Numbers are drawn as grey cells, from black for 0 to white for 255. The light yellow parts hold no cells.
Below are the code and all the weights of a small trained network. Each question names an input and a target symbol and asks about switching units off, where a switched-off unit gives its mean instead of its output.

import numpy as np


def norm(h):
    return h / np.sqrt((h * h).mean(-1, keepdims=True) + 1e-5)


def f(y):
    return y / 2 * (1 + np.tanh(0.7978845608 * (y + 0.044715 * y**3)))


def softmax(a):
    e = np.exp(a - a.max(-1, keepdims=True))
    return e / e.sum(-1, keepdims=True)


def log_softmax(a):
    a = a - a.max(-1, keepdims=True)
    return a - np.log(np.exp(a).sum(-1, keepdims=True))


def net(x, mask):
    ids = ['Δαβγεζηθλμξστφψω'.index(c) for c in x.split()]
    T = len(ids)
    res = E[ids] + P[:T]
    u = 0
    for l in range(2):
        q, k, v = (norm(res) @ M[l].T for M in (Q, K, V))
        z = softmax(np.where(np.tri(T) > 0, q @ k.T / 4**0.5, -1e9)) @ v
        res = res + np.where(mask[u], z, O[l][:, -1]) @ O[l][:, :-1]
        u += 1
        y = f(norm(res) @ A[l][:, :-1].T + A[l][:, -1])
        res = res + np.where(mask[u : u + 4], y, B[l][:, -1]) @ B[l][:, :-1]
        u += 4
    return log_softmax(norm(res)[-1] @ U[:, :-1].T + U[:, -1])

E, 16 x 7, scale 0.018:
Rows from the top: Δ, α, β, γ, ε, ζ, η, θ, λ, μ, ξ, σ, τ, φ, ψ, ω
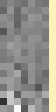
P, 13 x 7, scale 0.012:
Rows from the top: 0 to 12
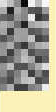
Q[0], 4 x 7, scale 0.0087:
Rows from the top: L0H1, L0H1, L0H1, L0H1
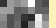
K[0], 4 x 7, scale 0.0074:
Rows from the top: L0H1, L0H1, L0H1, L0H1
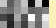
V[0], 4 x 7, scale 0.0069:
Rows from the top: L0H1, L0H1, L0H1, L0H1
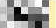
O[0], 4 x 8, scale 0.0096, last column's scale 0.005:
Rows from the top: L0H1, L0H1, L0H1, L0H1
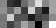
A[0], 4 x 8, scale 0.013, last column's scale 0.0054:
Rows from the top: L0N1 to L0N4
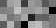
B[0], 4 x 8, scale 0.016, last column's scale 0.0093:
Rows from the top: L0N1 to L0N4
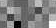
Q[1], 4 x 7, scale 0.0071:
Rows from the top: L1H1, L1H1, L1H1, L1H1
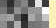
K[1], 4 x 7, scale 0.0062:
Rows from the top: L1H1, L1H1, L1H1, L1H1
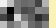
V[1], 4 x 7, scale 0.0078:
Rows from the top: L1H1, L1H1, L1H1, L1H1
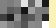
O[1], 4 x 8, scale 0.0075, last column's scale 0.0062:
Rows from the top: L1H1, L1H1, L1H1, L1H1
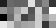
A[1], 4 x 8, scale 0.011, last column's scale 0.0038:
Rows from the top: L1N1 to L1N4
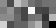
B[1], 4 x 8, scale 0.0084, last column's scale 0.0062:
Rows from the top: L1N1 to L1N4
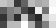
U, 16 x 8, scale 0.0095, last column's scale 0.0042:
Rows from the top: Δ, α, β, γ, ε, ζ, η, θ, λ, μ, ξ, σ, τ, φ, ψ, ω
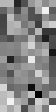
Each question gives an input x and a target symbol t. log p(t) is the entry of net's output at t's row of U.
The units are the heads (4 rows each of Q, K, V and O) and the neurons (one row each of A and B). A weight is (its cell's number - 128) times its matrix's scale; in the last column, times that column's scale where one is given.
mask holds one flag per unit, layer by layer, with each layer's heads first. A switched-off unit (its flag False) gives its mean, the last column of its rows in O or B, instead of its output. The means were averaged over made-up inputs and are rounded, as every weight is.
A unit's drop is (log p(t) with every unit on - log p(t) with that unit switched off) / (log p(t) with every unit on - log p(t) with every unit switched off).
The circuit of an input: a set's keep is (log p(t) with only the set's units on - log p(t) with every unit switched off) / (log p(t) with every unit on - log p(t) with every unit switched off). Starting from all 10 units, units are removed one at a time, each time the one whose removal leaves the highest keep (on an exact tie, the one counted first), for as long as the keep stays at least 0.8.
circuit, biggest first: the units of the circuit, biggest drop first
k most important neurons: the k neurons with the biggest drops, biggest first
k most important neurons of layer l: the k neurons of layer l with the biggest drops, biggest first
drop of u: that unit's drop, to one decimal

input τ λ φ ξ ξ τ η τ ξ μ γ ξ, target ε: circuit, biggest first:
L0H1; L1N2; L1N3; L0N4
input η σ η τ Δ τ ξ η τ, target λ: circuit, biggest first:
L0H1
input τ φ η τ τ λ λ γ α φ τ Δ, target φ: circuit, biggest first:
L0H1; L0N4; L1N1
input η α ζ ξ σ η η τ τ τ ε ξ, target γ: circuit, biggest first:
L0H1; L0N2
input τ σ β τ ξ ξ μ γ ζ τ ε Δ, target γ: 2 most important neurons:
L0N2; L0N4
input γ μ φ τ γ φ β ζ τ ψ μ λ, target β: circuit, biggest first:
L0H1; L1N3
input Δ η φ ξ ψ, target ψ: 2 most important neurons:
L0N4; L1N3
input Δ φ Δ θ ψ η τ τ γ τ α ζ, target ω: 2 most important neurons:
L0N4; L1N2
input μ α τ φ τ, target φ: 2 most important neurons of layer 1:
L1N2; L1N1
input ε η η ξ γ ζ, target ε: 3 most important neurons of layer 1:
L1N2; L1N4; L1N3
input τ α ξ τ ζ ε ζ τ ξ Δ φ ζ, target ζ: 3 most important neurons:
L1N2; L0N4; L1N3
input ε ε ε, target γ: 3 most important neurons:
L0N2; L0N4; L1N2
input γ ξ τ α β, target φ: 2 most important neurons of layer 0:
L0N4; L0N1
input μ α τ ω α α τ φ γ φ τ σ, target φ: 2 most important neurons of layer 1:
L1N2; L1N1
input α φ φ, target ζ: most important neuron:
L1N2
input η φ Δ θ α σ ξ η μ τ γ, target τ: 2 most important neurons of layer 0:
L0N3; L0N4
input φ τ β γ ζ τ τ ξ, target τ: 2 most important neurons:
L0N3; L0N4
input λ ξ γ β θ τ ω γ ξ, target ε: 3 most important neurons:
L1N2; L1N4; L1N3
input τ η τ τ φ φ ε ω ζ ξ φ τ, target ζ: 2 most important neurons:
L1N2; L0N4
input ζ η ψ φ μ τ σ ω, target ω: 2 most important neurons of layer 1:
L1N3; L1N1
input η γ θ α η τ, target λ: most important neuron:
L0N4
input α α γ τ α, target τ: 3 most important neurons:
L0N4; L0N3; L1N1
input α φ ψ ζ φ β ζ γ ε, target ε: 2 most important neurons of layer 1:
L1N2; L1N4
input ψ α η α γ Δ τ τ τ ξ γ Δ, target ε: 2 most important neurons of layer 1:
L1N2; L1N4
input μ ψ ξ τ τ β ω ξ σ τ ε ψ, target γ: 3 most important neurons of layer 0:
L0N2; L0N4; L0N3
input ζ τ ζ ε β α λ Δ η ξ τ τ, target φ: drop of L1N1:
0.2
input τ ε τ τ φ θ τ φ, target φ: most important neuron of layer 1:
L1N2
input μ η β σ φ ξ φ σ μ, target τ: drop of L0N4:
0.3
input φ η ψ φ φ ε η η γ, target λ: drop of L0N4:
0.2
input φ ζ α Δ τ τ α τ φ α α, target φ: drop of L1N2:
0.3
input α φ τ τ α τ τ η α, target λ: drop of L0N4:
0.2
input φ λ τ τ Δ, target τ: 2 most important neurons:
L0N4; L0N3
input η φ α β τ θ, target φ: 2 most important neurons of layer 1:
L1N1; L1N2
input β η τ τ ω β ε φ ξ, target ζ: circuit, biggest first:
L0H1
